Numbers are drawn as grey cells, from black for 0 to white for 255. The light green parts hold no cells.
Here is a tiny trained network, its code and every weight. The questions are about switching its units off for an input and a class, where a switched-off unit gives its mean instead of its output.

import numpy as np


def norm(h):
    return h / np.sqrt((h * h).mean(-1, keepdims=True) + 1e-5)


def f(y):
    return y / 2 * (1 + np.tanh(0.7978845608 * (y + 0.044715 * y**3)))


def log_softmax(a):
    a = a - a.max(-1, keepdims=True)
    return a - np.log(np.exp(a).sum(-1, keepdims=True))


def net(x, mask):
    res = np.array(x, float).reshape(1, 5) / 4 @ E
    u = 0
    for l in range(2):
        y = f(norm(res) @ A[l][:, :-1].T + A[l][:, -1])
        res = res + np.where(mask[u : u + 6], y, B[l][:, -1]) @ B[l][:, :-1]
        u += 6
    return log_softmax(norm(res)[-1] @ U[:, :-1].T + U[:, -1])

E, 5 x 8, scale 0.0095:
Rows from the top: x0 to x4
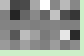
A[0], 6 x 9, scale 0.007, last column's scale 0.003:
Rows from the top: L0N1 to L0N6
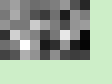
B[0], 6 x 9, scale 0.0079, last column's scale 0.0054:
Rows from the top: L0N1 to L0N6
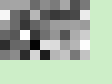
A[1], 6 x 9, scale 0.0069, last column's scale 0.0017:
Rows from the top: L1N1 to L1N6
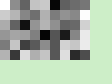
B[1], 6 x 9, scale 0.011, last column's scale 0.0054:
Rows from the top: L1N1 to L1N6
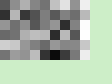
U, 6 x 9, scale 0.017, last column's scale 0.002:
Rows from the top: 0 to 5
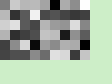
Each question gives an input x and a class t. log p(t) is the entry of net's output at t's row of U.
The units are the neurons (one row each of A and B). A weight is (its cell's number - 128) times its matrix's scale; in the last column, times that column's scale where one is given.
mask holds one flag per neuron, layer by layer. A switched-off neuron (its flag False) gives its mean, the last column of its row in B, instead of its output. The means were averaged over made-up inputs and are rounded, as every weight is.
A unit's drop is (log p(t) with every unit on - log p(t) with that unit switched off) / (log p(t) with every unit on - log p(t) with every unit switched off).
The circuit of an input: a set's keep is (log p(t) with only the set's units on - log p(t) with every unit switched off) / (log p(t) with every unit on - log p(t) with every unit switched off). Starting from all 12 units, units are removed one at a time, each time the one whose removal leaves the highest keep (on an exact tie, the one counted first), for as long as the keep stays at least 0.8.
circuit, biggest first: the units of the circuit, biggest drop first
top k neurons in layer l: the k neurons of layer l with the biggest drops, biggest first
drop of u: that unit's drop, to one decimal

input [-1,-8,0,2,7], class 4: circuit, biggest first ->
L0N4
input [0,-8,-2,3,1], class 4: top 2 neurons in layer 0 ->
L0N4; L0N2
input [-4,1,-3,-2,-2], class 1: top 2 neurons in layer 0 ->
L0N2; L0N6
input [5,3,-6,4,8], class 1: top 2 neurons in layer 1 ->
L1N6; L1N4
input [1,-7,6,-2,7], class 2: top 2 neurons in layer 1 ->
L1N6; L1N5
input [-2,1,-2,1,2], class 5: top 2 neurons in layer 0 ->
L0N6; L0N5
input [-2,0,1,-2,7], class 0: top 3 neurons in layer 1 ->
L1N4; L1N1; L1N6
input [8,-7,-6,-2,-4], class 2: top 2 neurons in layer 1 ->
L1N4; L1N5
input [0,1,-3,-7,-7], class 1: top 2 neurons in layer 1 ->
L1N4; L1N3
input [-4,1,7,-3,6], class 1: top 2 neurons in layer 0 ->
L0N2; L0N6
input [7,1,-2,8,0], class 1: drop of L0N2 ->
-0.1
